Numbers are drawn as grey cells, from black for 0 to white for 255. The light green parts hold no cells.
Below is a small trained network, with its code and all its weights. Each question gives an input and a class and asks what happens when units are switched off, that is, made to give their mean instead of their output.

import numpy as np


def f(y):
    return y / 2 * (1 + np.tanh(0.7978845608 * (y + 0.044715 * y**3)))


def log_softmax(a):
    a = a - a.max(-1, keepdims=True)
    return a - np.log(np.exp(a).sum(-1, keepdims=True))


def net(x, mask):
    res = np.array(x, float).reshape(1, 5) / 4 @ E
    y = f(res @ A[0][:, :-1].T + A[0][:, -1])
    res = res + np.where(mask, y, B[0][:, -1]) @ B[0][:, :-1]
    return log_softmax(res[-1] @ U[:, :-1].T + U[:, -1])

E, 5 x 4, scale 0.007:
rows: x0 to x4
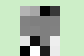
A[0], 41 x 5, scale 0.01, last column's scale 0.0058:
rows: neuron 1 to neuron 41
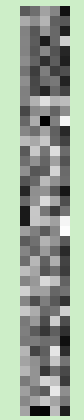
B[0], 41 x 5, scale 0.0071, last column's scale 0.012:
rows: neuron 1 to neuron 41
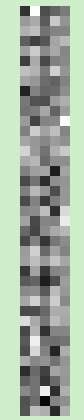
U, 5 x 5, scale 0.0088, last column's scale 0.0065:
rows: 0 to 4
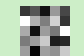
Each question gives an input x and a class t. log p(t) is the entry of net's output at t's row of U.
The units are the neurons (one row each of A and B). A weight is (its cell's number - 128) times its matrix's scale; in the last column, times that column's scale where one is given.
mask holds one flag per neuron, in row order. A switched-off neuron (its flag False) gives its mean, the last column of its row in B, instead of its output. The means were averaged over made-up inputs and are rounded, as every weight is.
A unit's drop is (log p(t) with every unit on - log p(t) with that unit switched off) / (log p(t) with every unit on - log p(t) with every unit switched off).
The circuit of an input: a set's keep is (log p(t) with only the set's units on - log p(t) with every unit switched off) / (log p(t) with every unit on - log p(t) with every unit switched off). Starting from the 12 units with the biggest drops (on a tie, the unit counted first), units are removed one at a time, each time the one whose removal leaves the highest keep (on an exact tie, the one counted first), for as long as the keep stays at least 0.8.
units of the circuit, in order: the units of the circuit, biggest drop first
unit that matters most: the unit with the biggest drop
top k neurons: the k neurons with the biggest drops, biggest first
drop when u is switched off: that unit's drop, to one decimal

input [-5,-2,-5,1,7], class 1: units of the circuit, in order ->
(neuron 15)
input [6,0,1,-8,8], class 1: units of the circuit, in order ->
(neuron 15; neuron 26)
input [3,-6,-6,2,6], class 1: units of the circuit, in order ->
(neuron 32; neuron 15)
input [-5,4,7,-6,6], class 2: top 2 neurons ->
(neuron 22; neuron 21)
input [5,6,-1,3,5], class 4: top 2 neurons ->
(neuron 12; neuron 39)
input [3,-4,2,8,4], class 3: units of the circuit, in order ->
(neuron 41; neuron 35)
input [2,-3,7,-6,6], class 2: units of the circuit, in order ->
(neuron 12; neuron 22)
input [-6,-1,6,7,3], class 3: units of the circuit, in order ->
(neuron 35; neuron 17)
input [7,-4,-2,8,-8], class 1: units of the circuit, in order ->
(neuron 7; neuron 30)
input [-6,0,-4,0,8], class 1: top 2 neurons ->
(neuron 15; neuron 32)
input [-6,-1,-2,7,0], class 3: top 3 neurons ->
(neuron 35; neuron 39; neuron 17)
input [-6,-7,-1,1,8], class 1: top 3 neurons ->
(neuron 15; neuron 32; neuron 26)
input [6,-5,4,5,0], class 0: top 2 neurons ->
(neuron 37; neuron 21)
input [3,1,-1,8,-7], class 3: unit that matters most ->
neuron 41
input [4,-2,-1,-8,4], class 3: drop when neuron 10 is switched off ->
0.1
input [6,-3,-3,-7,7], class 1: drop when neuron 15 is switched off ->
0.4
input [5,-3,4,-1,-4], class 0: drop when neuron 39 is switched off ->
0.2
